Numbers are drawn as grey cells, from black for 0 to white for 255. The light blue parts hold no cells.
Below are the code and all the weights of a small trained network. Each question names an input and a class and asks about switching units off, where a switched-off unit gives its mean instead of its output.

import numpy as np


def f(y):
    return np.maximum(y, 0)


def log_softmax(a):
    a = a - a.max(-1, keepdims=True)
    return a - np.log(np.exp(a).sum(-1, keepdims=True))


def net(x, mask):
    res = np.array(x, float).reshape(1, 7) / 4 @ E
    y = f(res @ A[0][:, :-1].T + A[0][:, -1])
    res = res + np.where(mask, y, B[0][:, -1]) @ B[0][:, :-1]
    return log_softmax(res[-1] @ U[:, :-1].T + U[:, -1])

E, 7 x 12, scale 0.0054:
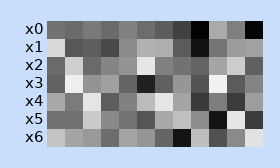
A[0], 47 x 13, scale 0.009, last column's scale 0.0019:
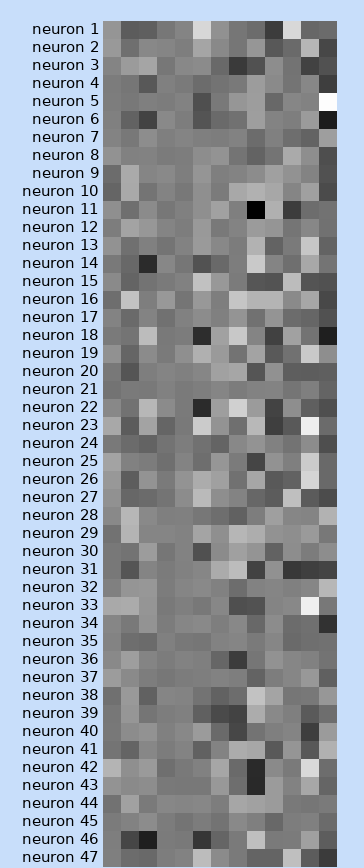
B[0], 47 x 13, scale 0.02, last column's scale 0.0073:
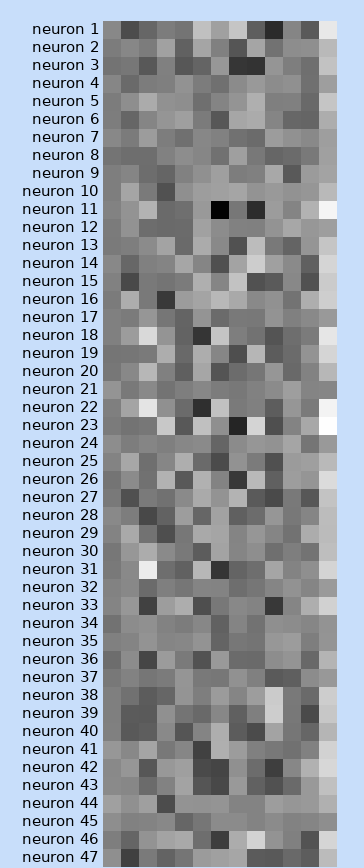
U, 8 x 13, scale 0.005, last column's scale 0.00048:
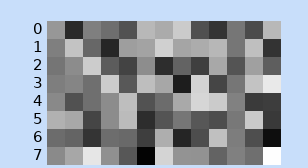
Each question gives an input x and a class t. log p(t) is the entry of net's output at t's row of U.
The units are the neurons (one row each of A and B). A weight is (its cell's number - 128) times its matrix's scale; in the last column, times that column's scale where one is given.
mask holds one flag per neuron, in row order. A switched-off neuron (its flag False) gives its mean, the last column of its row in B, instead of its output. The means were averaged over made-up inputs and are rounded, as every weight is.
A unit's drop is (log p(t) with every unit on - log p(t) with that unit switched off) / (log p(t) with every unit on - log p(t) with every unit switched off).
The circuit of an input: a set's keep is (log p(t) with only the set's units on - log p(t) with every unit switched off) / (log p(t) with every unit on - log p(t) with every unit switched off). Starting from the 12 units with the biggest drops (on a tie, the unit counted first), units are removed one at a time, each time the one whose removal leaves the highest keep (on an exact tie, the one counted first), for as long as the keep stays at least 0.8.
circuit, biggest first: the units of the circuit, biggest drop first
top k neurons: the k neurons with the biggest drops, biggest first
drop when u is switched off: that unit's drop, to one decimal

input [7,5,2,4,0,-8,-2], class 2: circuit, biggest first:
neuron 11
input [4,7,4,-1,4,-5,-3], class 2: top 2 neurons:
neuron 11; neuron 31
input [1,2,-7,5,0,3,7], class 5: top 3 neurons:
neuron 33; neuron 42; neuron 25
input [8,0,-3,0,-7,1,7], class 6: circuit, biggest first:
neuron 3; neuron 39
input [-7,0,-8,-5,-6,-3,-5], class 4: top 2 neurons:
neuron 46; neuron 14
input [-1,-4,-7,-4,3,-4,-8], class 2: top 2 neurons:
neuron 31; neuron 20
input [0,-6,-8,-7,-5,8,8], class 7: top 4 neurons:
neuron 22; neuron 18; neuron 41; neuron 30
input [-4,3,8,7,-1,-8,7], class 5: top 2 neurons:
neuron 33; neuron 42
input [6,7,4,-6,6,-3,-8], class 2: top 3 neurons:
neuron 11; neuron 31; neuron 20
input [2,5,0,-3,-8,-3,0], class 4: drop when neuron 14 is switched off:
0.1
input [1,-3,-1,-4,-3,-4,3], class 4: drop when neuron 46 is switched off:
0.2
